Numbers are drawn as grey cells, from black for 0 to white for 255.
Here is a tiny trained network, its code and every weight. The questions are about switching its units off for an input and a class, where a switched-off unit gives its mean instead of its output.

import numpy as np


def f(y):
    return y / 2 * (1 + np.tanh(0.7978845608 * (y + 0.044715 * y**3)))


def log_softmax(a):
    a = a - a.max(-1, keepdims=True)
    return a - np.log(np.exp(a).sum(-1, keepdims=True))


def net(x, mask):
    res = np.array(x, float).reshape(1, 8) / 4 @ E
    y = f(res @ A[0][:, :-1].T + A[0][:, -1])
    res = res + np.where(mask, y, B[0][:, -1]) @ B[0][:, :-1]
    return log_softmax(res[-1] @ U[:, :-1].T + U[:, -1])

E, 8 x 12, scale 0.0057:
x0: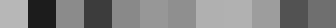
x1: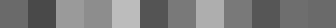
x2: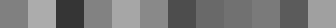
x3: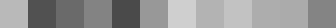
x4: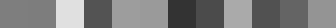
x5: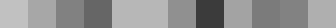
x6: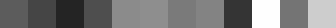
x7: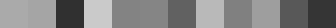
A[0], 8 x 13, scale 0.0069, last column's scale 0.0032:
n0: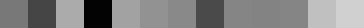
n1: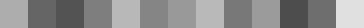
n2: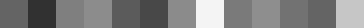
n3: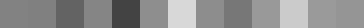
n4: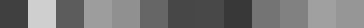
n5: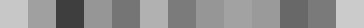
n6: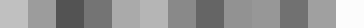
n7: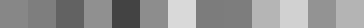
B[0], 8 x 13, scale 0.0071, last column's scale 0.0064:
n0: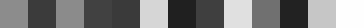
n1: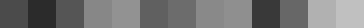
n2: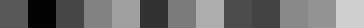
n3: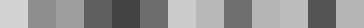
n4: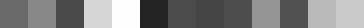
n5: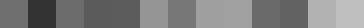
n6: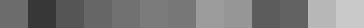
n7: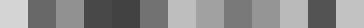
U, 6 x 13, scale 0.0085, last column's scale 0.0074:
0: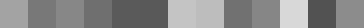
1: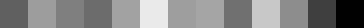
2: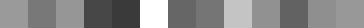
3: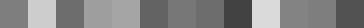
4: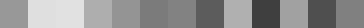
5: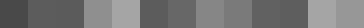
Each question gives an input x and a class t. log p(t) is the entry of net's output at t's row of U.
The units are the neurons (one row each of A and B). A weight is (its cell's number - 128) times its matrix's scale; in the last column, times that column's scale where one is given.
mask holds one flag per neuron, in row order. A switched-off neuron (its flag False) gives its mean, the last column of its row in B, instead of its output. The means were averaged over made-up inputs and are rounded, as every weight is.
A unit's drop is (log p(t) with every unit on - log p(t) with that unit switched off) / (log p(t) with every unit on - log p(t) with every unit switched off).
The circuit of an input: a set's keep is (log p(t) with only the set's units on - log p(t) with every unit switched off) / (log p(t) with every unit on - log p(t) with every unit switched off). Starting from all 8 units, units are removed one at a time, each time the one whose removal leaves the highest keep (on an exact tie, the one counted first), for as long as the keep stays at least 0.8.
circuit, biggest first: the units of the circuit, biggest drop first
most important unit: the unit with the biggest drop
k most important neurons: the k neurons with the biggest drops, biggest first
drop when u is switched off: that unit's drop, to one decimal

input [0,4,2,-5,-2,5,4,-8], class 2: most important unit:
n0
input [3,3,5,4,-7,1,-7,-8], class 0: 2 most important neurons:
n0; n3
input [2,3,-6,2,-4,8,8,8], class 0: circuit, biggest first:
n7; n0
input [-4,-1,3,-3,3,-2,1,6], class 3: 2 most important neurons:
n0; n2
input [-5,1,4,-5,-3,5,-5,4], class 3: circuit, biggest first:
n0; n4
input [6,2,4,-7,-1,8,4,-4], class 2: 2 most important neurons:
n0; n2
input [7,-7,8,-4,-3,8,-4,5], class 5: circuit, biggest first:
n0; n6
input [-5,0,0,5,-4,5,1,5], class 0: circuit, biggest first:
n0; n7
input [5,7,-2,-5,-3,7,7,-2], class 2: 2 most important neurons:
n0; n4
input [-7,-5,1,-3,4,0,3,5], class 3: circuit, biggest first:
n0; n2
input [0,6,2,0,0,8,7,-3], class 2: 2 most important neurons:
n0; n2
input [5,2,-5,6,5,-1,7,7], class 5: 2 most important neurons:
n2; n1
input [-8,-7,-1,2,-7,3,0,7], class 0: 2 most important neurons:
n7; n3
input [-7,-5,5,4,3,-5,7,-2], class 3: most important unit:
n4
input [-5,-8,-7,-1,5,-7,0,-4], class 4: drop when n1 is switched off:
0.1
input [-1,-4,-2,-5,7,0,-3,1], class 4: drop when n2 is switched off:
0.2
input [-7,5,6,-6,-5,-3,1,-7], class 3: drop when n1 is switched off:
0.2
